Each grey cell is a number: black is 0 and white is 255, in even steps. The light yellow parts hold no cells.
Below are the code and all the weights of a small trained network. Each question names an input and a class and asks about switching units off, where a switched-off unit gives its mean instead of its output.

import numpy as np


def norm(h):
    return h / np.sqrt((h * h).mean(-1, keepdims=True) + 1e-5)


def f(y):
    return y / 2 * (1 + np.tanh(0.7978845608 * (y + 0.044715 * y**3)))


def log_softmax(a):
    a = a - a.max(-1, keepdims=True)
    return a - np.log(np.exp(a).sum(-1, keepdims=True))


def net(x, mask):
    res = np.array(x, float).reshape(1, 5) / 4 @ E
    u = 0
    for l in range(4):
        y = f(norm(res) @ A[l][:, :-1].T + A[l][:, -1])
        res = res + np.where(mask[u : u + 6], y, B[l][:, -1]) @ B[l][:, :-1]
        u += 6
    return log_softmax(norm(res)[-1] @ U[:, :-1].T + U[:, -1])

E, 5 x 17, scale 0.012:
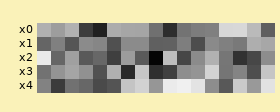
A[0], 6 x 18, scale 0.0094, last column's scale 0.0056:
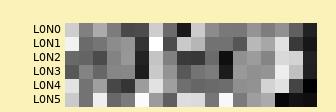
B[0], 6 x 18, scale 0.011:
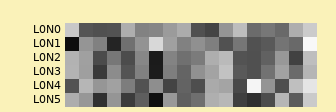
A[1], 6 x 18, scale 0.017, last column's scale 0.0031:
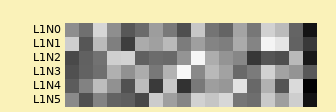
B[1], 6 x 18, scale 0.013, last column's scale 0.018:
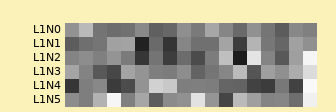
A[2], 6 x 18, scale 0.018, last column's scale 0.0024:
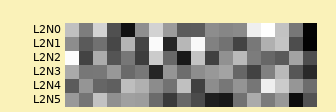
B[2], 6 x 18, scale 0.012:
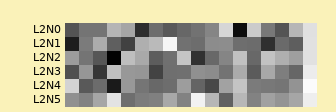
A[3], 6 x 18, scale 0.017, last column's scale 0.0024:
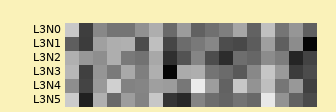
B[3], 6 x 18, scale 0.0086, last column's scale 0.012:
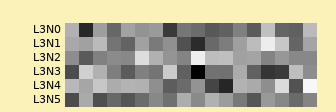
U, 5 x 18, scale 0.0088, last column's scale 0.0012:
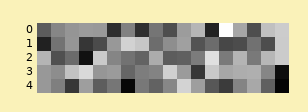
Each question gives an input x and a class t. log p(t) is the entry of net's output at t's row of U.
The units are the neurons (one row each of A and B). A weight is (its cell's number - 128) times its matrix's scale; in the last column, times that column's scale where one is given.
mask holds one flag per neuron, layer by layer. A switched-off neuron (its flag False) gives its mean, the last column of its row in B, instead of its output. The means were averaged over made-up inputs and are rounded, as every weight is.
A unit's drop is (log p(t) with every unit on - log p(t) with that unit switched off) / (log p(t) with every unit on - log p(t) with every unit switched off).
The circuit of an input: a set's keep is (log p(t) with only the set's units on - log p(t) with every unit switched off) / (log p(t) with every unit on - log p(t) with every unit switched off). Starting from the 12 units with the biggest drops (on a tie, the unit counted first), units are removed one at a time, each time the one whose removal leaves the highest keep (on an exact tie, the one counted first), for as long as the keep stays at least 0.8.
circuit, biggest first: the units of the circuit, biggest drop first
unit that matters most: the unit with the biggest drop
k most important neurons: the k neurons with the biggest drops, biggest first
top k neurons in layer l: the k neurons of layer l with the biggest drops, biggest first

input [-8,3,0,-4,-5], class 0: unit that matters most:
L1N2
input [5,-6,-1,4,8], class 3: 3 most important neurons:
L1N5, L1N2, L3N4
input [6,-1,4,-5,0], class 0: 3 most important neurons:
L0N4, L1N4, L2N0
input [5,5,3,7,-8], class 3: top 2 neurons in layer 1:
L1N2, L1N3
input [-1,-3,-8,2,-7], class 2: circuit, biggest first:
L2N4, L1N3
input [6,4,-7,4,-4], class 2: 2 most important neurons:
L2N4, L1N2
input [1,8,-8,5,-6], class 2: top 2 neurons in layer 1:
L1N5, L1N2
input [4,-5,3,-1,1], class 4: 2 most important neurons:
L0N5, L1N2
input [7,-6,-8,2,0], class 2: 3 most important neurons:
L1N3, L2N4, L1N2
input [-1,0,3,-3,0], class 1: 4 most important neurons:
L0N1, L2N1, L1N3, L2N4
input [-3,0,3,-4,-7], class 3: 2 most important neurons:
L2N5, L1N4
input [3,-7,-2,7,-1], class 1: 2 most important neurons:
L1N4, L0N2
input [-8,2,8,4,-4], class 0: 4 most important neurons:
L1N2, L1N3, L2N4, L0N0
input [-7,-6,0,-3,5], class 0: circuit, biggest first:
L1N2
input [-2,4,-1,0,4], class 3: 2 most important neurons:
L1N5, L0N5
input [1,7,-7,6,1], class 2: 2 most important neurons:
L1N3, L2N4
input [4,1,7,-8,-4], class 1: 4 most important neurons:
L0N1, L2N1, L1N3, L2N4
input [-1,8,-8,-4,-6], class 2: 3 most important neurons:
L2N4, L0N5, L1N5
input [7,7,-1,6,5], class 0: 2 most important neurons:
L0N4, L2N0
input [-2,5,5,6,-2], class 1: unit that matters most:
L1N4
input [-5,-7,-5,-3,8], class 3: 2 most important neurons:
L1N5, L3N4
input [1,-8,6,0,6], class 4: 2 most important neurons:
L0N5, L2N3
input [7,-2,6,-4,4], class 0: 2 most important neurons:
L0N4, L2N0
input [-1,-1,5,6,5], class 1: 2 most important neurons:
L1N4, L2N5
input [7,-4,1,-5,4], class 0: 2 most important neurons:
L0N4, L1N4
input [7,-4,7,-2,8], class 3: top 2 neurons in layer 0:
L0N4, L0N5
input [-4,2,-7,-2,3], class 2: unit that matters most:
L1N3
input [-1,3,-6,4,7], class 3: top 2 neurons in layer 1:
L1N5, L1N4
